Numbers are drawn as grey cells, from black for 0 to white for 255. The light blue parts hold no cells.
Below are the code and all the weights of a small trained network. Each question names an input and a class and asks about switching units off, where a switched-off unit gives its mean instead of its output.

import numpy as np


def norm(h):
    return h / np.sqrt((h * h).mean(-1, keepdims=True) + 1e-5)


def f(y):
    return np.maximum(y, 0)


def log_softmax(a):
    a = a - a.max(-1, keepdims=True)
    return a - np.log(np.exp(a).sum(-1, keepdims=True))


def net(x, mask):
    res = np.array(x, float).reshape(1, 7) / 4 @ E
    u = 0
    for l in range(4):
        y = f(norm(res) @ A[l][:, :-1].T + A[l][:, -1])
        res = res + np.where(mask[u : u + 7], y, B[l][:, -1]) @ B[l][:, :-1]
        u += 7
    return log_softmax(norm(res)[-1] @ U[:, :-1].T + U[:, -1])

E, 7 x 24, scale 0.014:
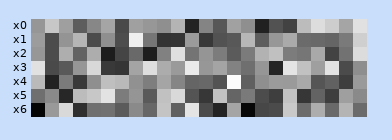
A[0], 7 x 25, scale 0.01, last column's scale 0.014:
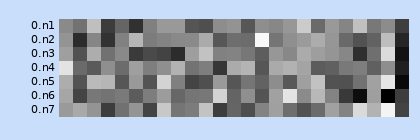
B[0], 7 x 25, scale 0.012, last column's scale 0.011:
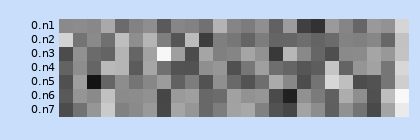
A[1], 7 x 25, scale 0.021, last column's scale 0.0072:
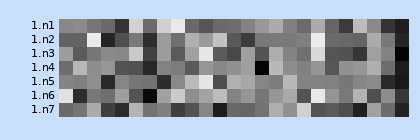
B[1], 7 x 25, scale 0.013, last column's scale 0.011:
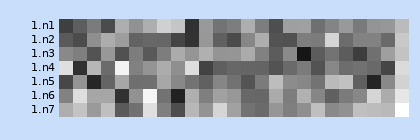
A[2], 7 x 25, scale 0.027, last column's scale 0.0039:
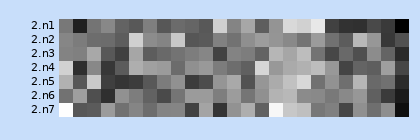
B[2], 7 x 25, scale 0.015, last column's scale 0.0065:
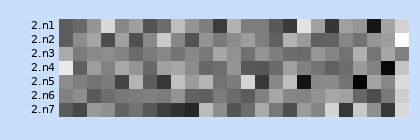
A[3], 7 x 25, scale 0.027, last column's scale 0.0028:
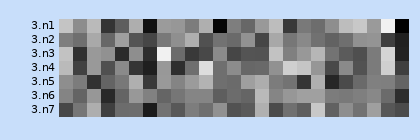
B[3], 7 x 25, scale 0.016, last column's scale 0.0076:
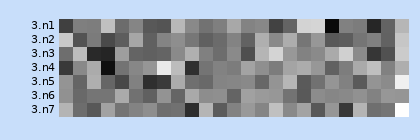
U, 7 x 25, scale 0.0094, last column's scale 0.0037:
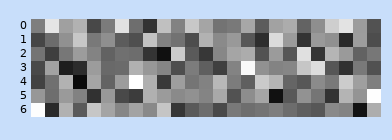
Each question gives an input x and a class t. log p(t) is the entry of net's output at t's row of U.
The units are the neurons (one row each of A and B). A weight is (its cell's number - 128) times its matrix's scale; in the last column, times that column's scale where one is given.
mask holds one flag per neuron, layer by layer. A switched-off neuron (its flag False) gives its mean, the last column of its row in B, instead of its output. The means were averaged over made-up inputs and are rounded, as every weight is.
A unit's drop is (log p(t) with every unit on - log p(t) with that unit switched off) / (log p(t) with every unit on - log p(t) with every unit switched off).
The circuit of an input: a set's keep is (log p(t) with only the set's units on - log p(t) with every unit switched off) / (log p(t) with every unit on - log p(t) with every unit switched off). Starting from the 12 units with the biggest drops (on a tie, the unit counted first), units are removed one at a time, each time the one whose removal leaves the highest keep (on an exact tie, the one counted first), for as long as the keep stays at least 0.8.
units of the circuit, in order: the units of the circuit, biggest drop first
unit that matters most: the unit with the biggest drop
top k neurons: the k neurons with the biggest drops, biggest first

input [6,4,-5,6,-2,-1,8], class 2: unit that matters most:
1.n2
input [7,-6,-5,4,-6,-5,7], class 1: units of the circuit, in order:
(3.n1 0.n4 1.n7)
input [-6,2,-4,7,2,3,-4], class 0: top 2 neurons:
(1.n6 0.n7)
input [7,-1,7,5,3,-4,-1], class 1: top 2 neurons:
(0.n7 3.n1)
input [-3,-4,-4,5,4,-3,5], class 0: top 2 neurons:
(1.n6 2.n7)
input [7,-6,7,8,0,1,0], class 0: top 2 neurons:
(1.n6 0.n6)
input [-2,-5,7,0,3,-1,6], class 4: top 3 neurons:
(0.n3 3.n4 2.n7)
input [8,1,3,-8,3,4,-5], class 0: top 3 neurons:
(1.n7 0.n6 2.n1)
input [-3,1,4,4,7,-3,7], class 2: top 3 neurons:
(1.n2 3.n7 1.n4)
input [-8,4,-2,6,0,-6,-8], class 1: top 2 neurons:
(2.n1 0.n6)
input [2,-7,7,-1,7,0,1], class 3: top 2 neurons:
(1.n5 2.n6)
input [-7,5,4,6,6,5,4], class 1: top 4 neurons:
(0.n6 1.n7 2.n1 1.n4)
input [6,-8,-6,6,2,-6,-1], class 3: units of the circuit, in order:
(1.n5 0.n6)
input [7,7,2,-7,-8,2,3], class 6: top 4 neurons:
(1.n4 0.n6 1.n6 3.n2)
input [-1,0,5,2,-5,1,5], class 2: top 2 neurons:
(1.n2 3.n7)
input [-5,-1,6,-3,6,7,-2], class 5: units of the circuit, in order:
(1.n3)
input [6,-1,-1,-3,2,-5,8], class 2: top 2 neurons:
(3.n7 0.n6)
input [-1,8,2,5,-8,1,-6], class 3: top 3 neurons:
(0.n5 3.n3 0.n4)
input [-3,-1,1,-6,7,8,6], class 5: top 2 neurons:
(1.n3 3.n5)
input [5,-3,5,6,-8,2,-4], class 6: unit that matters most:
1.n4
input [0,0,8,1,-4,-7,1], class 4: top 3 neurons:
(0.n3 3.n4 1.n4)
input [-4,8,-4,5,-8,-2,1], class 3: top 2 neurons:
(0.n5 3.n3)
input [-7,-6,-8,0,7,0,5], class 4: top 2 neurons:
(2.n2 0.n7)
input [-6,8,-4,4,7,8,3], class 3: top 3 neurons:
(3.n3 0.n5 2.n5)
